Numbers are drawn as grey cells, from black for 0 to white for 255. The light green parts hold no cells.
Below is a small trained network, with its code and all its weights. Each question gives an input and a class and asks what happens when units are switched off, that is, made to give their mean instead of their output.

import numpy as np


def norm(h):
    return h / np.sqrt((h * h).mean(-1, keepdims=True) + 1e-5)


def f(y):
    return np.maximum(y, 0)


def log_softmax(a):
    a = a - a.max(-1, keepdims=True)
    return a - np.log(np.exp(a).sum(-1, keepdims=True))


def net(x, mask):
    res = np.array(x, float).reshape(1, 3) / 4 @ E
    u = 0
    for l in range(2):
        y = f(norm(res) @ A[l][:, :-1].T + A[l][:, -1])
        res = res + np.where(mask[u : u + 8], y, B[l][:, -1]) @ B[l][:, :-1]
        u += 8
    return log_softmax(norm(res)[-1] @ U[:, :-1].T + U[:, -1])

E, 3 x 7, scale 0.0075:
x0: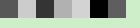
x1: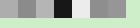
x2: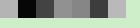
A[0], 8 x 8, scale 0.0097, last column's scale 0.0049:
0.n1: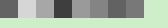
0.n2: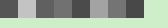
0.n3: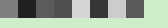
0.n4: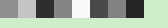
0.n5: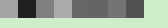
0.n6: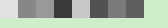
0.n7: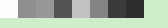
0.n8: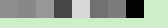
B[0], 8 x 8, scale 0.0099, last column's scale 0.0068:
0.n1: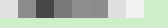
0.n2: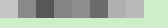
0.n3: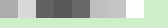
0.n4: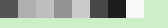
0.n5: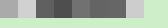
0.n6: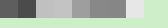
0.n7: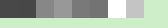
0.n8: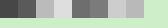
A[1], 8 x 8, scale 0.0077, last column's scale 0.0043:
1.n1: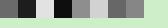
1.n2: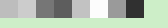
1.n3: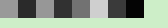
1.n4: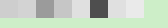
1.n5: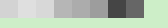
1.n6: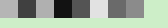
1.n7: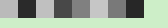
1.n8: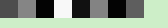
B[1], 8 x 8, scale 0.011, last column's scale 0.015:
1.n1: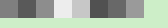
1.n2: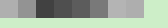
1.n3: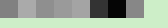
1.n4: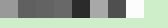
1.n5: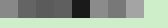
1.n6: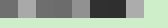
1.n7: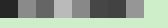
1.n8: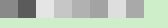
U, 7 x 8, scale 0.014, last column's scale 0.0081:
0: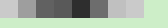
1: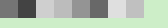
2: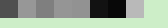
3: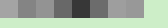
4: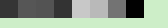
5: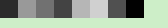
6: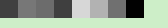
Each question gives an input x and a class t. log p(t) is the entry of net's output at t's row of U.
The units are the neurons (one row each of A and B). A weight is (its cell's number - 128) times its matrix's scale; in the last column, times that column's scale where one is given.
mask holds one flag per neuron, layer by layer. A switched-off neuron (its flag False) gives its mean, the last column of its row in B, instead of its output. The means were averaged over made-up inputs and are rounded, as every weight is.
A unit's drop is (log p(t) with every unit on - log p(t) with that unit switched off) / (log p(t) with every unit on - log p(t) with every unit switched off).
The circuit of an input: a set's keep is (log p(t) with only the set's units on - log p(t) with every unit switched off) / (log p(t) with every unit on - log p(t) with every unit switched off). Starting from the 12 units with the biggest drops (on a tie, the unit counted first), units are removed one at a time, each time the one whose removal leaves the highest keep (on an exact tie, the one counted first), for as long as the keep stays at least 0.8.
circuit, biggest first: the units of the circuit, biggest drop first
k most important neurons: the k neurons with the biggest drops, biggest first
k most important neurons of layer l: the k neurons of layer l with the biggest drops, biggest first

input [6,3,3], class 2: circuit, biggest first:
0.n4
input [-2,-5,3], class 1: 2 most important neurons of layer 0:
0.n3, 0.n1
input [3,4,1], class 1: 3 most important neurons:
0.n6, 0.n8, 0.n7
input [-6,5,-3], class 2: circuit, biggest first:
1.n6, 1.n1
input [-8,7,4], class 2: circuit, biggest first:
1.n6, 1.n7
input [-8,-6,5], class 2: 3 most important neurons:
0.n3, 0.n1, 1.n6
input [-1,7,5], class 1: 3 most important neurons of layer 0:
0.n6, 0.n7, 0.n8
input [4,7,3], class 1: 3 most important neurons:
0.n6, 0.n8, 0.n7
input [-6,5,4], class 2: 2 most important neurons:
0.n1, 1.n6
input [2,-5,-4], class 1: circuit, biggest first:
0.n3, 1.n8
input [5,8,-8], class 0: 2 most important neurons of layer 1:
1.n4, 1.n8
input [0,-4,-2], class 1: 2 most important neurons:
0.n3, 0.n1
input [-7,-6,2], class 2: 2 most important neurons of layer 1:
1.n6, 1.n3
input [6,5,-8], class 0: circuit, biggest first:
0.n1
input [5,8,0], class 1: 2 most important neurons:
0.n6, 0.n8
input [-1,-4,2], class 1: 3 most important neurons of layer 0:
0.n3, 0.n1, 0.n2
